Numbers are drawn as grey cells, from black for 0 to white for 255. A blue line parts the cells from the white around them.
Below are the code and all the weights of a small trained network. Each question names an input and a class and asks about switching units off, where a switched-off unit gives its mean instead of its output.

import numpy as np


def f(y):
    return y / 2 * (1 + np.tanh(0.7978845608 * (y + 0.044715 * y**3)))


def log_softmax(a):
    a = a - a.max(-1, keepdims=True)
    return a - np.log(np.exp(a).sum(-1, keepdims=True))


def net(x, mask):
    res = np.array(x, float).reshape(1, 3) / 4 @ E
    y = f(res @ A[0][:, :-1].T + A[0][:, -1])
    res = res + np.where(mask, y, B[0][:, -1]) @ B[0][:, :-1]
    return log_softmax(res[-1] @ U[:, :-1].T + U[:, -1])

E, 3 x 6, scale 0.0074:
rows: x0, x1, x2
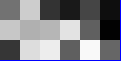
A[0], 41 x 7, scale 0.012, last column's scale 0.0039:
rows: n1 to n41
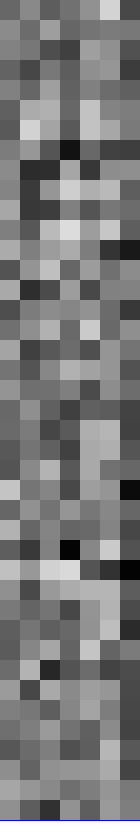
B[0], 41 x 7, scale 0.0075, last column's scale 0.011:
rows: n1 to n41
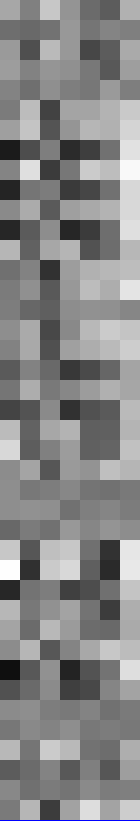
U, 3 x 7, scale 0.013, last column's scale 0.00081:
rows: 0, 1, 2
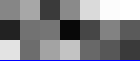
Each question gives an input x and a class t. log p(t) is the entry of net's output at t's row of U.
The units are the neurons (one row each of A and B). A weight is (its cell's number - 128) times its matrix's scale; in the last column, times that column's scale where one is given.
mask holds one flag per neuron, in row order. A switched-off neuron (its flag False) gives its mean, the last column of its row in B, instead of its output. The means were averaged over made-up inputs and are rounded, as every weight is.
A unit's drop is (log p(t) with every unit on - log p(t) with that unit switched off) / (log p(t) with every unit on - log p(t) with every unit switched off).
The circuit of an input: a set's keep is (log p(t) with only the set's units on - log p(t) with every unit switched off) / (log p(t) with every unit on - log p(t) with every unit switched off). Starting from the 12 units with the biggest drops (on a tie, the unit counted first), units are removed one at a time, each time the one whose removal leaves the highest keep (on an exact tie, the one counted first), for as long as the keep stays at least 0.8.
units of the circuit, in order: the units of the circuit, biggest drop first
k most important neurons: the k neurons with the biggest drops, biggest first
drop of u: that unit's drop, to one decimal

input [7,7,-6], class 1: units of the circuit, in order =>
n34
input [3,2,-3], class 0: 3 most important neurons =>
n12, n10, n30
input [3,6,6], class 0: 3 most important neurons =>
n17, n28, n14
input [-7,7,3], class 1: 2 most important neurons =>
n12, n10
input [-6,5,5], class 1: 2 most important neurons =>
n12, n10
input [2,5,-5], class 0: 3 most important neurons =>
n9, n28, n15
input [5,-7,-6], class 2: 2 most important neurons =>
n28, n3
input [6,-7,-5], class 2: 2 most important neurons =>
n28, n38
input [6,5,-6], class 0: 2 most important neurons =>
n9, n11
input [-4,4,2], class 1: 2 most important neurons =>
n12, n28
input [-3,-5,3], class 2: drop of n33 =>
0.0
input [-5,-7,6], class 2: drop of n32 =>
0.1
